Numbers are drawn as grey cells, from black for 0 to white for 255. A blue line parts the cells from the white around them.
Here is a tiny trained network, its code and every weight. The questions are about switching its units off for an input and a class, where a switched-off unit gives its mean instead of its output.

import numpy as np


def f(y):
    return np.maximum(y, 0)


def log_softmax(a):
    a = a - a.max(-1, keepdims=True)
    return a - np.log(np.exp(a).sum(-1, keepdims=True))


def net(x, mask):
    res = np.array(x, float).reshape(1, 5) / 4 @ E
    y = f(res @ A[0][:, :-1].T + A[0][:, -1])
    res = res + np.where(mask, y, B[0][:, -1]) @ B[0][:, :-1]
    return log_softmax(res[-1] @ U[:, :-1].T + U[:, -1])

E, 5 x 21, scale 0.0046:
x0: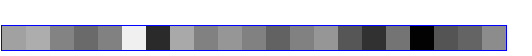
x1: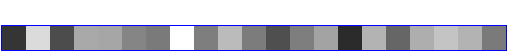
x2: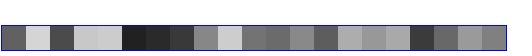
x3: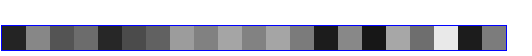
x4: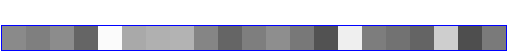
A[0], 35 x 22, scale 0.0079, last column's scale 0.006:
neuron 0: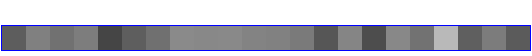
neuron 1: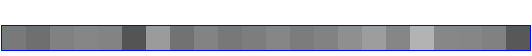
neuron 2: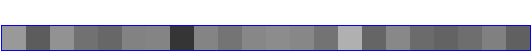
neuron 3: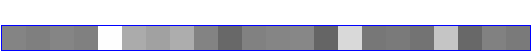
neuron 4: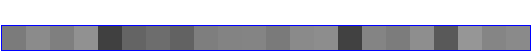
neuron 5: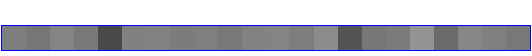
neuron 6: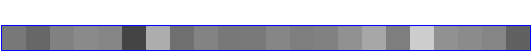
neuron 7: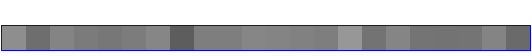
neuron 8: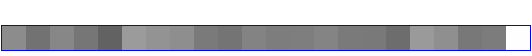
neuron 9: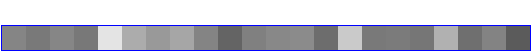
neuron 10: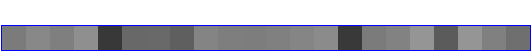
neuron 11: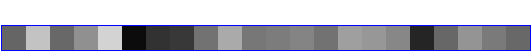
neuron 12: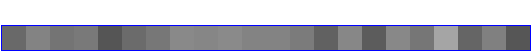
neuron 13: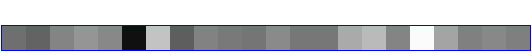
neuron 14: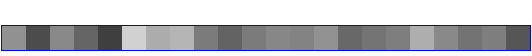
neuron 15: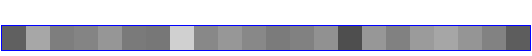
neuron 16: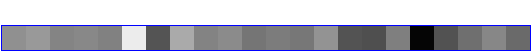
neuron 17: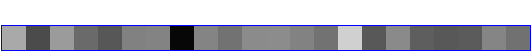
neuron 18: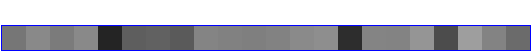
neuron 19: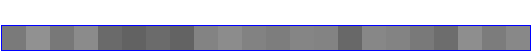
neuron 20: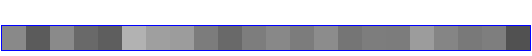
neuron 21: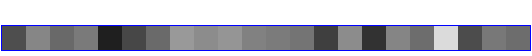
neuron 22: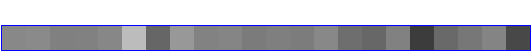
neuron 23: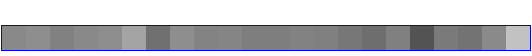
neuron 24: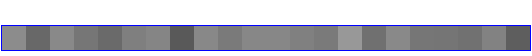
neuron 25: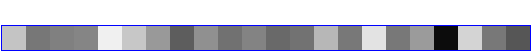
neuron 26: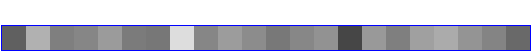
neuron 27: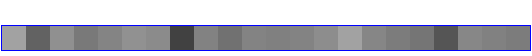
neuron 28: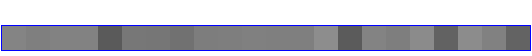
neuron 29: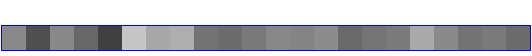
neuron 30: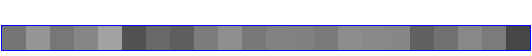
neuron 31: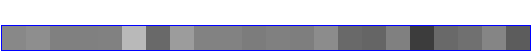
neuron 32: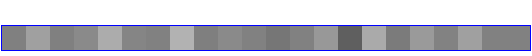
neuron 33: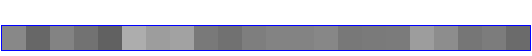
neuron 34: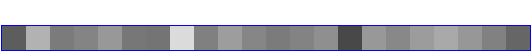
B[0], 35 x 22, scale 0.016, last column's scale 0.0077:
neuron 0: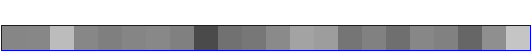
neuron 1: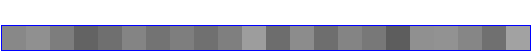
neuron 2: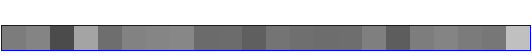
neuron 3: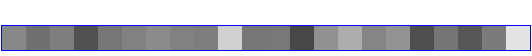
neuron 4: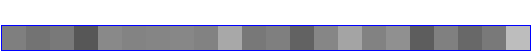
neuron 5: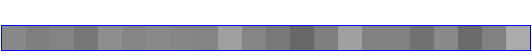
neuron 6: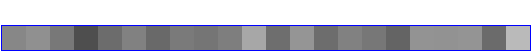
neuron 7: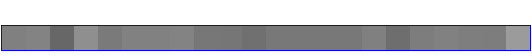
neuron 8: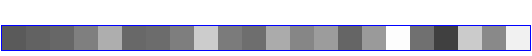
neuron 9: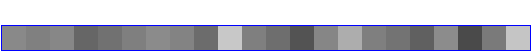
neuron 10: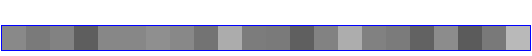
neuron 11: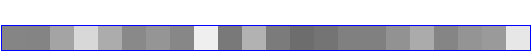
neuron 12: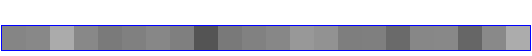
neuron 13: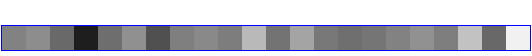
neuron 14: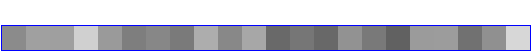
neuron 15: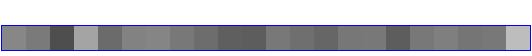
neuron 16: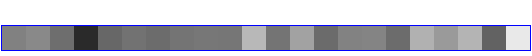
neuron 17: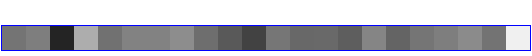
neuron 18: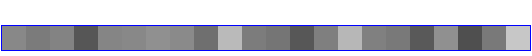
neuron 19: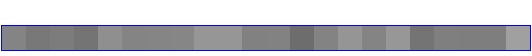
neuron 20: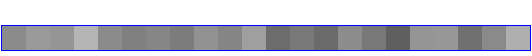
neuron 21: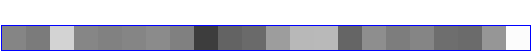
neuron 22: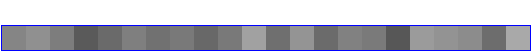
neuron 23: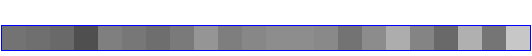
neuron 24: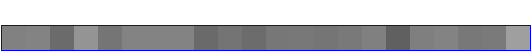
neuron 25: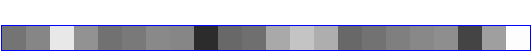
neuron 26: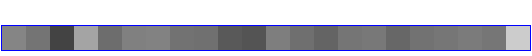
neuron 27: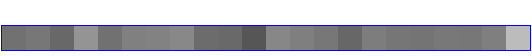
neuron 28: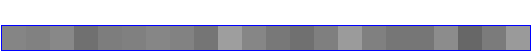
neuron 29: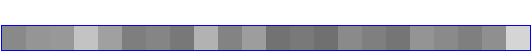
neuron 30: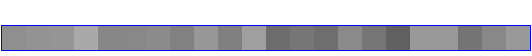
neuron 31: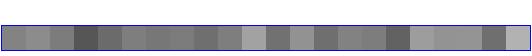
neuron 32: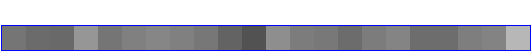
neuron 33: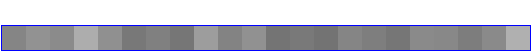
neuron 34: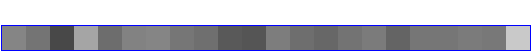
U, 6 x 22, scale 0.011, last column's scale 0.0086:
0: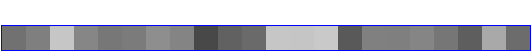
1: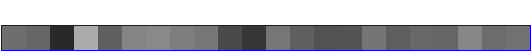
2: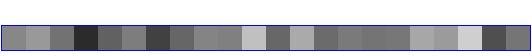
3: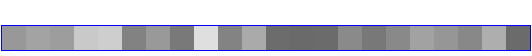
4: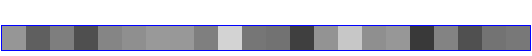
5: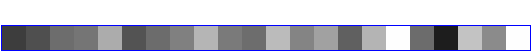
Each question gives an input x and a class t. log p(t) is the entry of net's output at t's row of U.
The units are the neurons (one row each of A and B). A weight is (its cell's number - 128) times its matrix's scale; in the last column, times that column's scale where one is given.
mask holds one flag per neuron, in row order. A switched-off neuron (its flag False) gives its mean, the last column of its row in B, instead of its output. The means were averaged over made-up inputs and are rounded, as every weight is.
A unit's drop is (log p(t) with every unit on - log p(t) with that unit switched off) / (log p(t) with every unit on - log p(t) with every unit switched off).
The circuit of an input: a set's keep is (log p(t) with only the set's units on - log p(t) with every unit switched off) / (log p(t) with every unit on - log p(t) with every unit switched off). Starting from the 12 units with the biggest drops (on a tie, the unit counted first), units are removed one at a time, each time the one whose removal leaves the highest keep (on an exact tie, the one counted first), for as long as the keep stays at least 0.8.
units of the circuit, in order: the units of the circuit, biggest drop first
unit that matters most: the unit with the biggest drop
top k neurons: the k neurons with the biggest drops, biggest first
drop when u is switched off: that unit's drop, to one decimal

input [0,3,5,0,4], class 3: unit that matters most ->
neuron 11
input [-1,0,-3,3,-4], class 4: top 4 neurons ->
(neuron 25; neuron 11; neuron 18; neuron 10)
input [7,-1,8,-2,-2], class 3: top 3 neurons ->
(neuron 11; neuron 13; neuron 30)
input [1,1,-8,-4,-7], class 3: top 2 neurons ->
(neuron 14; neuron 29)
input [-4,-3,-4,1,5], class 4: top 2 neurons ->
(neuron 3; neuron 16)
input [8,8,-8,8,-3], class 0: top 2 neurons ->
(neuron 21; neuron 0)
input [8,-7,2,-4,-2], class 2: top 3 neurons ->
(neuron 16; neuron 31; neuron 22)
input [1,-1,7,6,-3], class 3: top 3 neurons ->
(neuron 11; neuron 25; neuron 30)
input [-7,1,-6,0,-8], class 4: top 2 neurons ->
(neuron 18; neuron 10)
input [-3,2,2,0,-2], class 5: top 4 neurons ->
(neuron 16; neuron 31; neuron 22; neuron 14)
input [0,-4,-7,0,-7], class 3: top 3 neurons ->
(neuron 14; neuron 29; neuron 3)
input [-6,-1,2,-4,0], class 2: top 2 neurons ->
(neuron 13; neuron 21)
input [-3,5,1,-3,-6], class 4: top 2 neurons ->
(neuron 18; neuron 17)
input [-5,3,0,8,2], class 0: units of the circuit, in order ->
(neuron 21)
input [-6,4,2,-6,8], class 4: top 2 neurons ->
(neuron 3; neuron 9)
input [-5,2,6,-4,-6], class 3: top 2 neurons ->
(neuron 11; neuron 3)
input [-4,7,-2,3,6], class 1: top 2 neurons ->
(neuron 26; neuron 34)
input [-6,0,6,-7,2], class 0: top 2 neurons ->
(neuron 25; neuron 16)
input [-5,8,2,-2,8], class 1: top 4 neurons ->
(neuron 26; neuron 34; neuron 15; neuron 32)
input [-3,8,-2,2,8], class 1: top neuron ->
(neuron 26)
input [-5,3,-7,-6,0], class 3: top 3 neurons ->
(neuron 14; neuron 21; neuron 29)
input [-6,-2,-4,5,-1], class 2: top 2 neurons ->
(neuron 13; neuron 25)
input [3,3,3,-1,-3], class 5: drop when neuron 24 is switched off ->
0.1
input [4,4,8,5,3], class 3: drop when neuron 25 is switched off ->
0.1
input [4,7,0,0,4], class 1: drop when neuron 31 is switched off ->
0.0
